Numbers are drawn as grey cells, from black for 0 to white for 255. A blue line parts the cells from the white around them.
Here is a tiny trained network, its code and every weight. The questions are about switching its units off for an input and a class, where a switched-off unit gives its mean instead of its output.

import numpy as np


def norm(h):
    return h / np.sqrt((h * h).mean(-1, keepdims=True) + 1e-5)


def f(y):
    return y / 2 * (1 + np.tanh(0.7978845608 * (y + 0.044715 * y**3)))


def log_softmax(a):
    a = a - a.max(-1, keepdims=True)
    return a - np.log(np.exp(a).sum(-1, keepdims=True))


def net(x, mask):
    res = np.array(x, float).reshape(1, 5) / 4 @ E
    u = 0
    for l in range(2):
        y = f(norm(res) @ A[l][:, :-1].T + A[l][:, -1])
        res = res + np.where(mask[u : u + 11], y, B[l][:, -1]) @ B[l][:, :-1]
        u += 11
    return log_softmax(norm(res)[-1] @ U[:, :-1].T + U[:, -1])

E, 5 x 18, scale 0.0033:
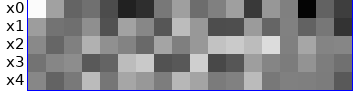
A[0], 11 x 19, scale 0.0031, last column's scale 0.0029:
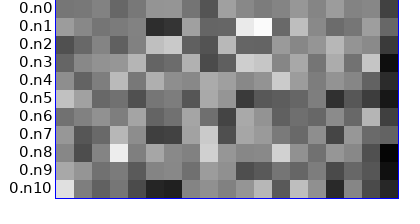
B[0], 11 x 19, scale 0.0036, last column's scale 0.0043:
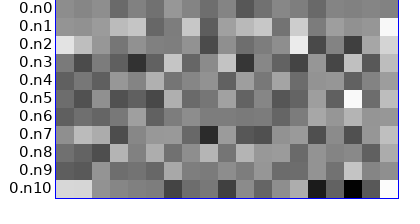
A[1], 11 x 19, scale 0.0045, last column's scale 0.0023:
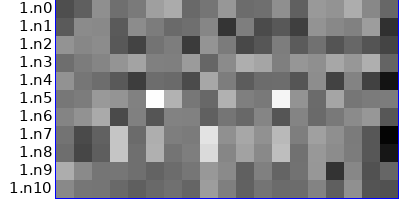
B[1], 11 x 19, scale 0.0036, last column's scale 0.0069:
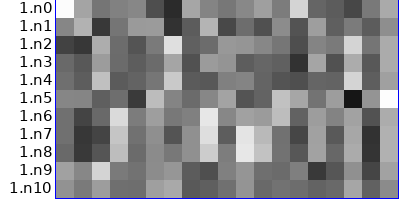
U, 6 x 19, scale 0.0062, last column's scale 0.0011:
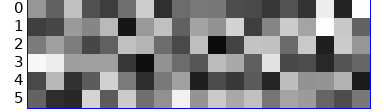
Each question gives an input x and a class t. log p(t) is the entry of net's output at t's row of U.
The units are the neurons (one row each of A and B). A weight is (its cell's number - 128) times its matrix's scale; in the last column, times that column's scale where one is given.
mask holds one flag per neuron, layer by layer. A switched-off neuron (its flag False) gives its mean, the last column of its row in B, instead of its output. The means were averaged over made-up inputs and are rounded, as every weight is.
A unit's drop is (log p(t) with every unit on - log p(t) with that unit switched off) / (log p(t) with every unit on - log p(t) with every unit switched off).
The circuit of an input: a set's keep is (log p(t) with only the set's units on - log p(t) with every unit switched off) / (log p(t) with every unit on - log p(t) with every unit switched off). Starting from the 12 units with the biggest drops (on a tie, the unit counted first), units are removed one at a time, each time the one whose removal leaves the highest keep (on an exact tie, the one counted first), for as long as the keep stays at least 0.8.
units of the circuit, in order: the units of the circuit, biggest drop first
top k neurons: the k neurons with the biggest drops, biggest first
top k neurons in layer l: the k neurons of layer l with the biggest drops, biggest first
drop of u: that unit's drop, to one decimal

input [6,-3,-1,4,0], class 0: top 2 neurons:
[0.n5 0.n2]
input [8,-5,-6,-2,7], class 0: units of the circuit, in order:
[0.n5]
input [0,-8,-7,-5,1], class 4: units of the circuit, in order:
[1.n1 0.n2]
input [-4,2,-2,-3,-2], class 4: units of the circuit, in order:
[1.n1 0.n1]
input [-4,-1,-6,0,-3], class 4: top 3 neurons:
[1.n1 0.n7 1.n5]
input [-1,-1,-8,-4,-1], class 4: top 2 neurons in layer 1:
[1.n1 1.n3]
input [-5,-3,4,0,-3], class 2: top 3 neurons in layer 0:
[0.n5 0.n1 0.n2]
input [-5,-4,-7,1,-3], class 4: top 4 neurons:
[1.n1 0.n7 1.n5 0.n1]
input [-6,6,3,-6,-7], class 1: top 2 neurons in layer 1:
[1.n5 1.n6]
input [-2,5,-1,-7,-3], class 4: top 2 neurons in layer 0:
[0.n2 0.n10]
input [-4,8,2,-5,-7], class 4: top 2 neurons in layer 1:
[1.n1 1.n6]
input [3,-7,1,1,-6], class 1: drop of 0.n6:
0.1
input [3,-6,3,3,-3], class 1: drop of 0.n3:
0.2
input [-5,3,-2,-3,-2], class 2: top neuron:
[0.n2]
